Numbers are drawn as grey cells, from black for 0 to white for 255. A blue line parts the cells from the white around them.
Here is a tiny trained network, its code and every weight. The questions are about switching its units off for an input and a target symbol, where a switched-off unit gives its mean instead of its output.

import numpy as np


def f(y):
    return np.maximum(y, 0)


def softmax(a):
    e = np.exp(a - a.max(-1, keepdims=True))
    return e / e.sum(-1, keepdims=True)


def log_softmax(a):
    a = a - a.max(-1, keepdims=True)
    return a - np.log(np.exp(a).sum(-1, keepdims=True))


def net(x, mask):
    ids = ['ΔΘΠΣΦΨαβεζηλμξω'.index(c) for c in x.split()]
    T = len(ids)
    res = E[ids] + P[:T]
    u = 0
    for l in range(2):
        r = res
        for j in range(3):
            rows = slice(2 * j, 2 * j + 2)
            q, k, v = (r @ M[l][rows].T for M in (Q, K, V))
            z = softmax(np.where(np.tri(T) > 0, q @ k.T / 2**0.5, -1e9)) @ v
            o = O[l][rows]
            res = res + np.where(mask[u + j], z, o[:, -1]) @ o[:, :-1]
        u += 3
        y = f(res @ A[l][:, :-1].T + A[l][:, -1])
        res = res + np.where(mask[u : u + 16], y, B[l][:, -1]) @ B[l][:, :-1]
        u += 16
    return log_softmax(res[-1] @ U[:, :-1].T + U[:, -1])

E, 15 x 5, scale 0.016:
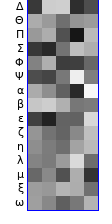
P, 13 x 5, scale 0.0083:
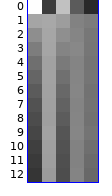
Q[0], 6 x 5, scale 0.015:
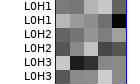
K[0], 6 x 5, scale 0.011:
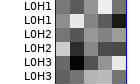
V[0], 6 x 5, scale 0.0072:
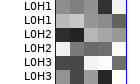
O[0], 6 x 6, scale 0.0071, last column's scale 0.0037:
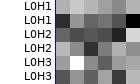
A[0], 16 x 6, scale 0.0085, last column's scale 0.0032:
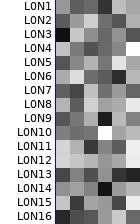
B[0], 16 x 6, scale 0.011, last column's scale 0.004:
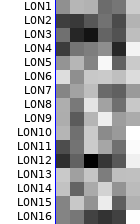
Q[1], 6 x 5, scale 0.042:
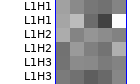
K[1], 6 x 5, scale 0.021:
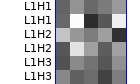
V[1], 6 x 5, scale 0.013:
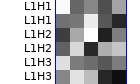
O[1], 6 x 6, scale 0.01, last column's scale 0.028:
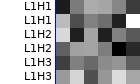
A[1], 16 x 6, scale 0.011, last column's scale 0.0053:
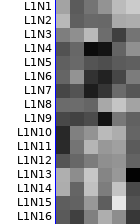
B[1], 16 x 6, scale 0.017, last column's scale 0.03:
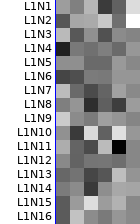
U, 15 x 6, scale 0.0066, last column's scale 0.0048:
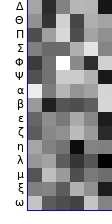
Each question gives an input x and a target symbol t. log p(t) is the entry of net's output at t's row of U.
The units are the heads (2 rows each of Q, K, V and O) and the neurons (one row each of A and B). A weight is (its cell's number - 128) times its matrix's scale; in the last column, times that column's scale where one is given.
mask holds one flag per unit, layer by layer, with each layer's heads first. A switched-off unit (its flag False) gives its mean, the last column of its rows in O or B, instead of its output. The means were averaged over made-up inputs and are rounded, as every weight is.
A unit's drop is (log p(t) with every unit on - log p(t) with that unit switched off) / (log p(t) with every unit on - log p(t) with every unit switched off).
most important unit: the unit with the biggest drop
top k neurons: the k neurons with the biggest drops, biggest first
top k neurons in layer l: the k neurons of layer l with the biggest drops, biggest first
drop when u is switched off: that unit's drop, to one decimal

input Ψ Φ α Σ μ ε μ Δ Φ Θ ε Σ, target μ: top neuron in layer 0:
(L0N3)
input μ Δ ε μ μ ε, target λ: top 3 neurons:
(L0N3, L1N8, L0N2)
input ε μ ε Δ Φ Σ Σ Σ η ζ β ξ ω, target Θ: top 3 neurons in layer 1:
(L1N10, L1N2, L1N15)
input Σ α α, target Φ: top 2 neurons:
(L0N12, L0N4)
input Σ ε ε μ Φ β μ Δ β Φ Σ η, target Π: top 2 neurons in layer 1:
(L1N15, L1N10)
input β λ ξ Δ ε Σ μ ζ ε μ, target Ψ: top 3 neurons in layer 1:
(L1N1, L1N10, L1N8)
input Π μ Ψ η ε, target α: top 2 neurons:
(L0N12, L0N4)
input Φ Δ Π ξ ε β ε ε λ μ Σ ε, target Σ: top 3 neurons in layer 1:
(L1N10, L1N1, L1N2)
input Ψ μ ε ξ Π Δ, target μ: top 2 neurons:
(L0N3, L1N8)
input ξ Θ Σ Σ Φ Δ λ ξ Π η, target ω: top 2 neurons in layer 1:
(L1N2, L1N10)
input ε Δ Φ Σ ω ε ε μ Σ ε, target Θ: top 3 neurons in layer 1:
(L1N10, L1N2, L1N15)
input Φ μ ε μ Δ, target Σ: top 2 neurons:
(L0N2, L0N3)
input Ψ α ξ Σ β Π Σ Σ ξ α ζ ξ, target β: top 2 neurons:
(L1N2, L0N12)
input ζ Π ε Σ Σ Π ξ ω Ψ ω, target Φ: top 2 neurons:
(L0N12, L0N13)
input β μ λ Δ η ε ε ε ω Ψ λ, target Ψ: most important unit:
L0N3
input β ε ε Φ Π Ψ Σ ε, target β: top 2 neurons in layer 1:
(L1N2, L1N7)
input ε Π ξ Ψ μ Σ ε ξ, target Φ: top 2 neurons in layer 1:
(L1N14, L1N13)
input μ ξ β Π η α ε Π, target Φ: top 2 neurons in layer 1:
(L1N14, L1N13)
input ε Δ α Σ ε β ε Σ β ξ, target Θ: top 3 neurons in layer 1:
(L1N10, L1N2, L1N15)
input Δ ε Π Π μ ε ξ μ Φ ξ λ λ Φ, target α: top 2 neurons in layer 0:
(L0N7, L0N12)
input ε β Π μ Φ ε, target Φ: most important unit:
L0H1
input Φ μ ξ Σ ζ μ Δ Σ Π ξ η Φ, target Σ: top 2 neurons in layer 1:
(L1N10, L1N1)
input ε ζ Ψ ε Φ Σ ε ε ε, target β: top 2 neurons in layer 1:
(L1N7, L1N4)
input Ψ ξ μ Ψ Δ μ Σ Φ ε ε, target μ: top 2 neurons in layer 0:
(L0N3, L0N2)
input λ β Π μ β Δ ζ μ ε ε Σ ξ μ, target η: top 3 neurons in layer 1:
(L1N8, L1N2, L1N10)
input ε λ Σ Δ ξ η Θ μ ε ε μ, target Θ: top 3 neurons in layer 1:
(L1N10, L1N2, L1N15)
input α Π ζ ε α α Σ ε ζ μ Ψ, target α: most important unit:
L0N10
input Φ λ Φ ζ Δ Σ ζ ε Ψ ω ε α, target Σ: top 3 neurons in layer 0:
(L0N3, L0N2, L0N9)
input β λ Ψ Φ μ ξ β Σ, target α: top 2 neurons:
(L0N11, L0N12)
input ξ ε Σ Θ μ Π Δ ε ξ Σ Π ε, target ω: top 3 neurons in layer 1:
(L1N2, L1N10, L1N8)
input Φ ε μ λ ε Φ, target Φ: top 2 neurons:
(L0N12, L0N13)
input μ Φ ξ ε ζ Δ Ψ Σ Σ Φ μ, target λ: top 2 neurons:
(L0N3, L1N8)
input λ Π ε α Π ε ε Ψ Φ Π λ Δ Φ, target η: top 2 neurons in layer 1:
(L1N8, L1N2)
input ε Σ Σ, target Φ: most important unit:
L0H2
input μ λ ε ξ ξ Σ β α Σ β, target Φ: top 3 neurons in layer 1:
(L1N14, L1N13, L1N7)
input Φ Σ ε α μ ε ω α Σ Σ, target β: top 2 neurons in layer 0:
(L0N16, L0N6)
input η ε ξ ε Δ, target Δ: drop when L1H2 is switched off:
0.6
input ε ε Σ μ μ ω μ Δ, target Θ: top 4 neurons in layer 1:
(L1N10, L1N2, L1N15, L1N1)
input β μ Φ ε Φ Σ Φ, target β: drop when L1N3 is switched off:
0.1
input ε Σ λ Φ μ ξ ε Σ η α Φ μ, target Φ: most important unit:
L0N13
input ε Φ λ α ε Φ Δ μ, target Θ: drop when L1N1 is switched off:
0.0
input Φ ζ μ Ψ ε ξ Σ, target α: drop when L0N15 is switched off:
0.2
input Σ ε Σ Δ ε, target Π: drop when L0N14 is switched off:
0.4
